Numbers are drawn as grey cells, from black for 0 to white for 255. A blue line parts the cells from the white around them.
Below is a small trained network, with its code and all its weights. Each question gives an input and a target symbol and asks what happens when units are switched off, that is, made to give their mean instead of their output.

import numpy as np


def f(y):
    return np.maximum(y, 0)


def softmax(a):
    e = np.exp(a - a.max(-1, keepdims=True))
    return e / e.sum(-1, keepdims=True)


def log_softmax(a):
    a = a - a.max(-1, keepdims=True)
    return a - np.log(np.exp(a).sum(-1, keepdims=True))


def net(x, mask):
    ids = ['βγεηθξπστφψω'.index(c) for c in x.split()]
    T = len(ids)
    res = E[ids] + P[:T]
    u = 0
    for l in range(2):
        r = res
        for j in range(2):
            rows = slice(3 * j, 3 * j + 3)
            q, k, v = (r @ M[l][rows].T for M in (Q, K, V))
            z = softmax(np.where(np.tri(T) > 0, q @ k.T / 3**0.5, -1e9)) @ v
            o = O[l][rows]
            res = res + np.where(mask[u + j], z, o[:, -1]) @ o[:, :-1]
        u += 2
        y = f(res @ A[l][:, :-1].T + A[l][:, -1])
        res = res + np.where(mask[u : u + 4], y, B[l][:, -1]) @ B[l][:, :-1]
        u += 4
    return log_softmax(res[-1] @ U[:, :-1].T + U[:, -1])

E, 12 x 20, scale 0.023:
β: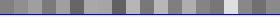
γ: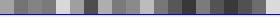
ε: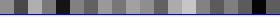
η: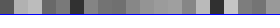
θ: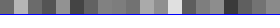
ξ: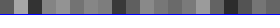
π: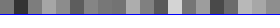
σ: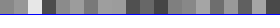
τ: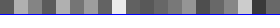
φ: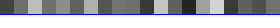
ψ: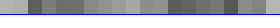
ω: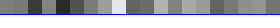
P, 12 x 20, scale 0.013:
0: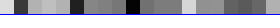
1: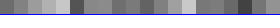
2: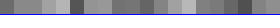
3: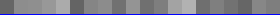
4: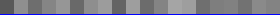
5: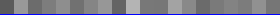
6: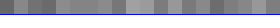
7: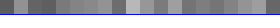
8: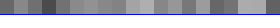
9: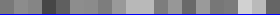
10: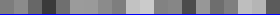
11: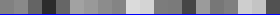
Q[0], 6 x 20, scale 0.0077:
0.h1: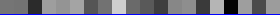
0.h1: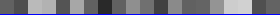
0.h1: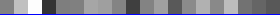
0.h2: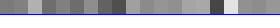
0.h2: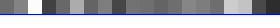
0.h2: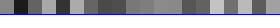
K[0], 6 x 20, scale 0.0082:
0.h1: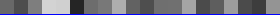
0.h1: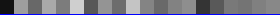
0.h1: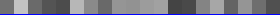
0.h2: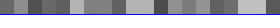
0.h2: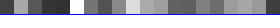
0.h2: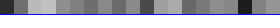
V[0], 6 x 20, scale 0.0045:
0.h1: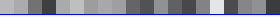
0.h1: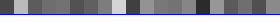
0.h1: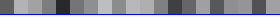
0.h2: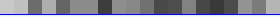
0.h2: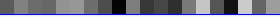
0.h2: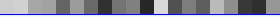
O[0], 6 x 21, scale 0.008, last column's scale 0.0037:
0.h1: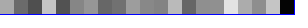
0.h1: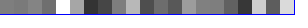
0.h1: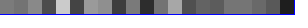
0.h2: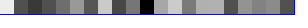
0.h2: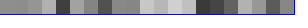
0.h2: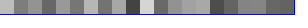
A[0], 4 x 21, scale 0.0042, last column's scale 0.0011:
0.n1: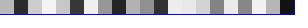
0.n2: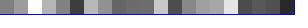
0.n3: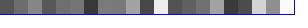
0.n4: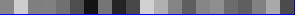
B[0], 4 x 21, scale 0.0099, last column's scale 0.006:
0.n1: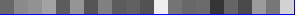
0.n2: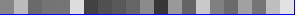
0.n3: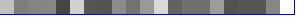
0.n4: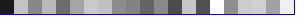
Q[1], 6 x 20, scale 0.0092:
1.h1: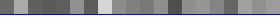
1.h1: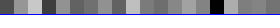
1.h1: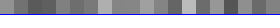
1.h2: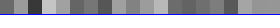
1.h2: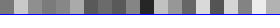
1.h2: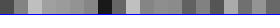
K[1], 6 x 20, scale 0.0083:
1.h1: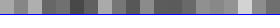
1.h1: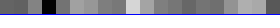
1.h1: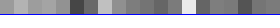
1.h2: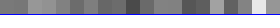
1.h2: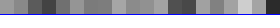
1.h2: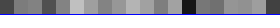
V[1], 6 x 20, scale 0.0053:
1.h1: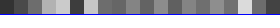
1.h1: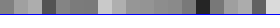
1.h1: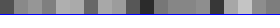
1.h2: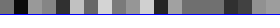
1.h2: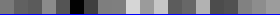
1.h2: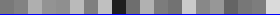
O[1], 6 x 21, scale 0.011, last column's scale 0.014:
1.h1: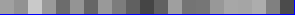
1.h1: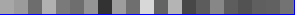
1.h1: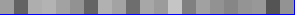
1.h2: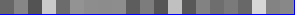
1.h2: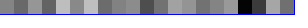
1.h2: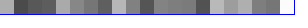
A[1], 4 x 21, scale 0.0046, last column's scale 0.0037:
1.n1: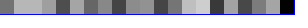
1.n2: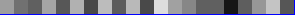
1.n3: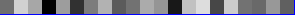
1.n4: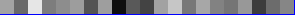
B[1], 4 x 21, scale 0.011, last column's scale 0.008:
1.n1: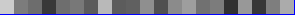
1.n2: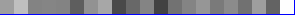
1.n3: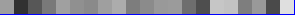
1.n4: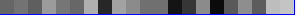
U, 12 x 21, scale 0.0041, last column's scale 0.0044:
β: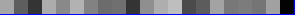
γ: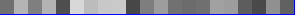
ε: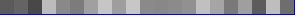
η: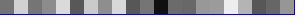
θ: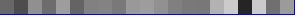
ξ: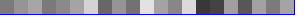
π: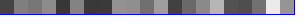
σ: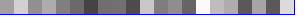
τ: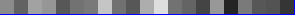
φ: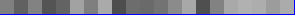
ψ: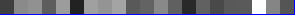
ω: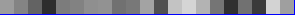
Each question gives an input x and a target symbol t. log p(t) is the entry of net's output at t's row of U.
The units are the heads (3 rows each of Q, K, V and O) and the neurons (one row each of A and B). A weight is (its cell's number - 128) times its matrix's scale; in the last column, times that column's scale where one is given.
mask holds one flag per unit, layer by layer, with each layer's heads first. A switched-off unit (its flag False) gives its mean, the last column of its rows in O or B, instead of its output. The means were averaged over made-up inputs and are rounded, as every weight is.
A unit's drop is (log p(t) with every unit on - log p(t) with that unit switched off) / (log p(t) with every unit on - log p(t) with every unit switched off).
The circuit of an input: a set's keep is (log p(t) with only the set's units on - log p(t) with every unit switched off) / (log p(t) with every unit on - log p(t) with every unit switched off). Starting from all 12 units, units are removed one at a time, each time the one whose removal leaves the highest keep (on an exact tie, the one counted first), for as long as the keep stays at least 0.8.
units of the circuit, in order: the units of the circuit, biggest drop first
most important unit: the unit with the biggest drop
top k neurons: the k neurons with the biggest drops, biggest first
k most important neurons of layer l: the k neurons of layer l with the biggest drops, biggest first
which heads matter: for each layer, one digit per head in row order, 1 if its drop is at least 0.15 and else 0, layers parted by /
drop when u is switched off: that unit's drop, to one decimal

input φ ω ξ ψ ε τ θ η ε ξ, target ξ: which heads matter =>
01 / 00
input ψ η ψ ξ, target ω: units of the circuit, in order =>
[0.h2; 1.h1]
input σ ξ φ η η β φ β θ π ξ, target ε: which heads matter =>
10 / 10
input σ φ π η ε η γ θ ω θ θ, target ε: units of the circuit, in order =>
[1.h1; 0.h1; 0.n4; 0.n1]
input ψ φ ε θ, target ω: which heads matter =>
01 / 11
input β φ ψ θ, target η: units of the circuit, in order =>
[0.h2; 0.n1; 1.h2; 0.n2]
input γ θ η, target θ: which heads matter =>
10 / 11
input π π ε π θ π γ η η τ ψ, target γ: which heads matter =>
11 / 01
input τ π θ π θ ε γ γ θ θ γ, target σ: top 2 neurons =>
[1.n2; 0.n3]
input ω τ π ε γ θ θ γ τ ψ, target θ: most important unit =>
0.h2
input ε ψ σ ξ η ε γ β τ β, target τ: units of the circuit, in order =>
[1.h2; 0.n1; 0.h1]
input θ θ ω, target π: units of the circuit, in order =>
[1.h1; 0.h1]
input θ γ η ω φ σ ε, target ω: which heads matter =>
00 / 01
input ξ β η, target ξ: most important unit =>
0.h2
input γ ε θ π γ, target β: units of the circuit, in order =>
[1.h2; 0.h2]
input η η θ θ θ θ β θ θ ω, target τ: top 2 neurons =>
[0.n3; 0.n2]
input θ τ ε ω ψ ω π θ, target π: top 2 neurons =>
[0.n4; 0.n3]
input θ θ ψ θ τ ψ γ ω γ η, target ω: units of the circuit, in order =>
[1.h2; 1.n1]
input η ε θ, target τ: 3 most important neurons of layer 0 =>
[0.n2; 0.n4; 0.n3]
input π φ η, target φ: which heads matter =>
00 / 10
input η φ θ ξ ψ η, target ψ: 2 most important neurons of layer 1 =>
[1.n4; 1.n2]
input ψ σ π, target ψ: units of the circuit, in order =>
[0.n1; 1.n2]
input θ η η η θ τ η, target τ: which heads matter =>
00 / 01
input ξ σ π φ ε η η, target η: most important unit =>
0.h1
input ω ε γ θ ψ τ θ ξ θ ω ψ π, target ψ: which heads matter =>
10 / 11
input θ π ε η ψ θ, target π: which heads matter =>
10 / 10
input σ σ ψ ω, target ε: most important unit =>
1.h1
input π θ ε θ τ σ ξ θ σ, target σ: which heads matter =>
01 / 11
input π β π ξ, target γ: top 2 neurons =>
[0.n4; 0.n3]
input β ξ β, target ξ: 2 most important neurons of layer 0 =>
[0.n4; 0.n1]
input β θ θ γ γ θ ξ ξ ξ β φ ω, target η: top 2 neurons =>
[0.n1; 0.n3]
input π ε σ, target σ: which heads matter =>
00 / 11
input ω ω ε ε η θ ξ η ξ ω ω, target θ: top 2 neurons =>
[1.n3; 0.n4]
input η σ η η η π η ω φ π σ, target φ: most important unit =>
0.h1
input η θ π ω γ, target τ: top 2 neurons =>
[0.n2; 0.n3]
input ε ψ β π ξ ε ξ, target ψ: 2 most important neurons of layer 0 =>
[0.n2; 0.n4]
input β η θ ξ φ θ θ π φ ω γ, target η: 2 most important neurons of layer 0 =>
[0.n1; 0.n3]
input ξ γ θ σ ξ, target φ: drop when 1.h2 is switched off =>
0.1
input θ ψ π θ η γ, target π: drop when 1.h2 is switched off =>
0.1
